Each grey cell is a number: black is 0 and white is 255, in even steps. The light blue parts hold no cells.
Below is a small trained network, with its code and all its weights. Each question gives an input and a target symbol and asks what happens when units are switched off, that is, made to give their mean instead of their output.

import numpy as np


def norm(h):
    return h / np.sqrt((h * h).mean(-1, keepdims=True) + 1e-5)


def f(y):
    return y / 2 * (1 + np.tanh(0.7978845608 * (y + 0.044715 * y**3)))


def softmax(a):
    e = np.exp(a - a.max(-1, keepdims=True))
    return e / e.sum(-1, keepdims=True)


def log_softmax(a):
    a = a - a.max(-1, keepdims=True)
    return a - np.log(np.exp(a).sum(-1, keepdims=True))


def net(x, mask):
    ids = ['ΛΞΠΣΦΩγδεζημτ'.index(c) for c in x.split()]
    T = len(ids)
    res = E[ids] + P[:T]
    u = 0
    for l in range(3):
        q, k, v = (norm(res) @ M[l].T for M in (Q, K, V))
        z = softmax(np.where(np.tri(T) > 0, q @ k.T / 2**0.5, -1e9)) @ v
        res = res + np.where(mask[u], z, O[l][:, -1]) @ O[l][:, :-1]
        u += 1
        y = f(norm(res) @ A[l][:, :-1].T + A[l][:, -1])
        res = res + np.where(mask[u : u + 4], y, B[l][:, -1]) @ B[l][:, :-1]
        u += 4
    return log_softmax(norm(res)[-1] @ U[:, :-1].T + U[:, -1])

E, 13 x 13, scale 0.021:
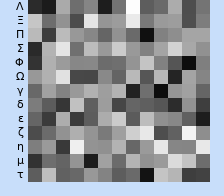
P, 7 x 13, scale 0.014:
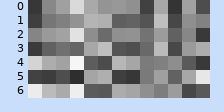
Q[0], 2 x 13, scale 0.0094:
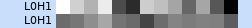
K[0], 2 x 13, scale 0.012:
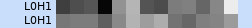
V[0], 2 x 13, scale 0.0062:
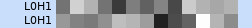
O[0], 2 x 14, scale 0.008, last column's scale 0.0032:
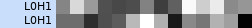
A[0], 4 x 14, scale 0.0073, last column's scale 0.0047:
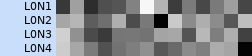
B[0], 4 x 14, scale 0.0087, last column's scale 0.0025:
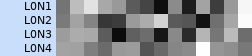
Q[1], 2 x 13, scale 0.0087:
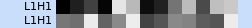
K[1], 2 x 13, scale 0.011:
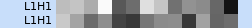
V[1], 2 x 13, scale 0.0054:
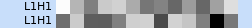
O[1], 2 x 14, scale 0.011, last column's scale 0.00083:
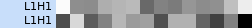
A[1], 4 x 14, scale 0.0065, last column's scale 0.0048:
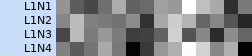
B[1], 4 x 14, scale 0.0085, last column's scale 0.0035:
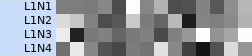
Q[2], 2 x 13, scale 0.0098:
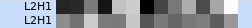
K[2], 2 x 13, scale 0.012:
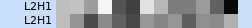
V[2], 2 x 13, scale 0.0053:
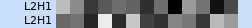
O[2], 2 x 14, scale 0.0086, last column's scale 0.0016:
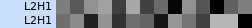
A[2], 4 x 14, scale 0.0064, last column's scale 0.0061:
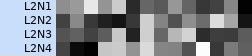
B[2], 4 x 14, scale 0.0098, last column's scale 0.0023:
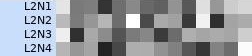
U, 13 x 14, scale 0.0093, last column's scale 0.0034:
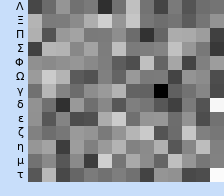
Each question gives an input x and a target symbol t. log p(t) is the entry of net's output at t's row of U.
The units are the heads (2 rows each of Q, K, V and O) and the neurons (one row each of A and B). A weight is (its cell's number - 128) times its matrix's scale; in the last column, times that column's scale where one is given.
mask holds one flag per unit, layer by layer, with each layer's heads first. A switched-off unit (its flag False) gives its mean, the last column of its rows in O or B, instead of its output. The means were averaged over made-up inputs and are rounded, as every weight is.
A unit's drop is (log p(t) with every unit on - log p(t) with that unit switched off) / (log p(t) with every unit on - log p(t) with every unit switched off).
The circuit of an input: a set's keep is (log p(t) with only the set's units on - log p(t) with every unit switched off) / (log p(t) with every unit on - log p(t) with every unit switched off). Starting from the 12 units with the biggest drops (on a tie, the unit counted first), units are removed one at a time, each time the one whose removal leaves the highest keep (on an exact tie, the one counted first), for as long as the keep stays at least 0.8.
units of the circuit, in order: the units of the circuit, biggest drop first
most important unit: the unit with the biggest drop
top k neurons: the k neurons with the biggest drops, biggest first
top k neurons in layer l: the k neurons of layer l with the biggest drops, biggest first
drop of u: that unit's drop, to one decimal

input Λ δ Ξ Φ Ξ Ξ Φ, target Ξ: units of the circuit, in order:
(L0H1 L2H1)
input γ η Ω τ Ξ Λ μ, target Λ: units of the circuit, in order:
(L1H1 L2H1)
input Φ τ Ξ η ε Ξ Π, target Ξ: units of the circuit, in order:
(L2H1 L1H1 L1N3)
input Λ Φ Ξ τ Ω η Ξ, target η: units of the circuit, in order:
(L2H1 L1H1)
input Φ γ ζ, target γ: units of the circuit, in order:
(L0H1 L0N1)
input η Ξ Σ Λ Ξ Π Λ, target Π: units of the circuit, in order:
(L1H1)
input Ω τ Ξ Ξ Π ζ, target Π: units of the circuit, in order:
(L1H1 L0H1)
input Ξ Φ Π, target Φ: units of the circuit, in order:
(L0H1 L1H1)
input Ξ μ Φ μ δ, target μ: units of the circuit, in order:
(L0H1 L2N2 L1H1 L2H1)
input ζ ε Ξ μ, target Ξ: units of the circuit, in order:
(L2H1 L1H1)
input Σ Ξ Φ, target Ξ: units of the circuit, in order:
(L2H1 L1H1)
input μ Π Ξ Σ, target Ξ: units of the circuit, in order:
(L0H1 L2H1)
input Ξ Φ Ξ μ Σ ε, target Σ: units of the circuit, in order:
(L0H1 L2H1 L0N1)
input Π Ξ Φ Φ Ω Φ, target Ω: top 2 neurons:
(L0N2 L0N1)
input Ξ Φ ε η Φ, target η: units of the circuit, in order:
(L2H1 L0H1)
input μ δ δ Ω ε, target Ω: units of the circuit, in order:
(L0H1 L0N2)
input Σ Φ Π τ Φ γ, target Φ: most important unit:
L0H1
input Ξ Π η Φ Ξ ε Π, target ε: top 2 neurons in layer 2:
(L2N4 L2N3)
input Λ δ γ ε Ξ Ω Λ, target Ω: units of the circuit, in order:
(L0H1 L1N4)
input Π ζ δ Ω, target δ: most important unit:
L2H1
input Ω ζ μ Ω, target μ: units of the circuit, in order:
(L2N2 L1H1 L2H1)
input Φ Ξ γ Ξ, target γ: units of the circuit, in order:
(L0H1 L0N1 L2H1)
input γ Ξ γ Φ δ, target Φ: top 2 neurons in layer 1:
(L1N3 L1N1)
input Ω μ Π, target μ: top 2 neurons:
(L2N2 L0N1)
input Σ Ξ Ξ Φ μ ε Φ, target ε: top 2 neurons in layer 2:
(L2N4 L2N3)
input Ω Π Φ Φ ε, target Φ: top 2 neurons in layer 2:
(L2N4 L2N1)
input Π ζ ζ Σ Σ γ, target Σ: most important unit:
L2H1
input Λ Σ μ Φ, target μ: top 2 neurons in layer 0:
(L0N1 L0N2)
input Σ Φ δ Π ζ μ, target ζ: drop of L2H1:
0.5
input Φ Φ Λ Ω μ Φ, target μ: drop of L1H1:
0.2
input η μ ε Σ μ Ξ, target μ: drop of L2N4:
0.0
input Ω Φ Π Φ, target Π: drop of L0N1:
0.2
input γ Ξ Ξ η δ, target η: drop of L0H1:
0.1
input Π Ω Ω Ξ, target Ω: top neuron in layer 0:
(L0N2)
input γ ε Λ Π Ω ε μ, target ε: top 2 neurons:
(L2N4 L0N2)
